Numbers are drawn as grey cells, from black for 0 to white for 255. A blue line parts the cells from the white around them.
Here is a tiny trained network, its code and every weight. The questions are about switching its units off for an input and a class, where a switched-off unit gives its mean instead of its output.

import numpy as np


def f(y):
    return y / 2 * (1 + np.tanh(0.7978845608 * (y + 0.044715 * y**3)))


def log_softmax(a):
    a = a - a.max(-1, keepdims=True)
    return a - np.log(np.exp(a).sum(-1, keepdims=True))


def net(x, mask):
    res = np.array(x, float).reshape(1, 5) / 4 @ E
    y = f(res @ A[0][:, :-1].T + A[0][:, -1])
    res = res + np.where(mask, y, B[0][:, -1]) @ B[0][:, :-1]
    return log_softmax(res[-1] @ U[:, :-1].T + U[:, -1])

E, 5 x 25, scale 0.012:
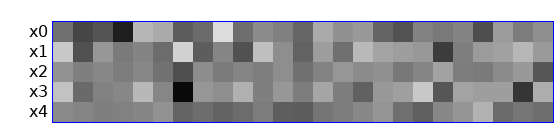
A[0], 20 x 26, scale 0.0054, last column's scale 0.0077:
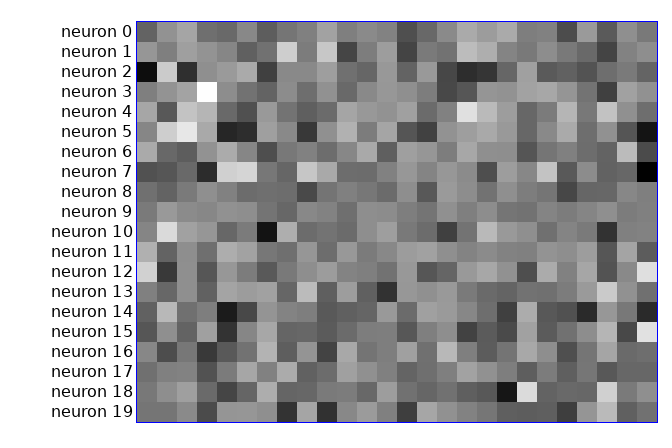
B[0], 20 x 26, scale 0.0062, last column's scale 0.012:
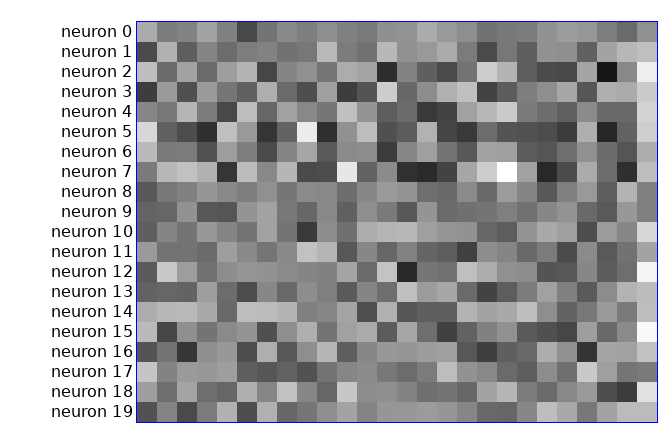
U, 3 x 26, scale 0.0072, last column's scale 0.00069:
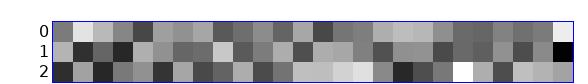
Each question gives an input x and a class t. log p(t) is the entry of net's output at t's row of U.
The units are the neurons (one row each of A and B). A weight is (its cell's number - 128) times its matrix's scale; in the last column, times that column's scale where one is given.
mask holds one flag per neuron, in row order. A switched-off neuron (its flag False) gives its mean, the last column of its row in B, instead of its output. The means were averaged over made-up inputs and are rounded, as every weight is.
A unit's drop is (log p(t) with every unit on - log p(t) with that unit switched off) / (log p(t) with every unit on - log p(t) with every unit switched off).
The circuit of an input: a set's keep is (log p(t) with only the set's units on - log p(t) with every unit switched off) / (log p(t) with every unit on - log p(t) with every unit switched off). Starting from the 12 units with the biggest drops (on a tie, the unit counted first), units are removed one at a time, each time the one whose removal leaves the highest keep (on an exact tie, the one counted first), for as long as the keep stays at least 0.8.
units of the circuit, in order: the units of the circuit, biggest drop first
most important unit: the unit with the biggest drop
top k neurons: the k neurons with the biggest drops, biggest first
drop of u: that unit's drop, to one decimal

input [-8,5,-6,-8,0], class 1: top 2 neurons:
neuron 5; neuron 15
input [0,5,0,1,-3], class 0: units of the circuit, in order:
neuron 5
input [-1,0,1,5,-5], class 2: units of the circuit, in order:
neuron 7; neuron 2; neuron 15
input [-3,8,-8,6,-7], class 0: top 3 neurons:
neuron 12; neuron 4; neuron 15
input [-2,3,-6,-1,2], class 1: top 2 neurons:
neuron 7; neuron 14
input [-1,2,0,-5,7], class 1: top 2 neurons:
neuron 15; neuron 12
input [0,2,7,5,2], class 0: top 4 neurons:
neuron 12; neuron 5; neuron 15; neuron 2
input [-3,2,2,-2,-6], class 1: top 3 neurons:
neuron 12; neuron 7; neuron 5
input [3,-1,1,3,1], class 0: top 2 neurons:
neuron 5; neuron 15
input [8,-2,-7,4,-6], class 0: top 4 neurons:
neuron 7; neuron 12; neuron 5; neuron 15
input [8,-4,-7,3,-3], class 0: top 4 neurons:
neuron 7; neuron 5; neuron 15; neuron 12
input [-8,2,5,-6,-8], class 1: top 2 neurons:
neuron 5; neuron 15
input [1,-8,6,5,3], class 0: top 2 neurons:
neuron 2; neuron 16
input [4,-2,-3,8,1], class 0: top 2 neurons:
neuron 12; neuron 7
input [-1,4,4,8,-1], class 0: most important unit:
neuron 12
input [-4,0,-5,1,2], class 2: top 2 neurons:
neuron 2; neuron 7
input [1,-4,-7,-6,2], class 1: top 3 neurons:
neuron 15; neuron 7; neuron 12
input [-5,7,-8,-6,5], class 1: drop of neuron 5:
0.4
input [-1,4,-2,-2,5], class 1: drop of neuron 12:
0.2
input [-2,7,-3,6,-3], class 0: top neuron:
neuron 12
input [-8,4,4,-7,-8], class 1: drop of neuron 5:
1.0
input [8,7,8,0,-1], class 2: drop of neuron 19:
0.2
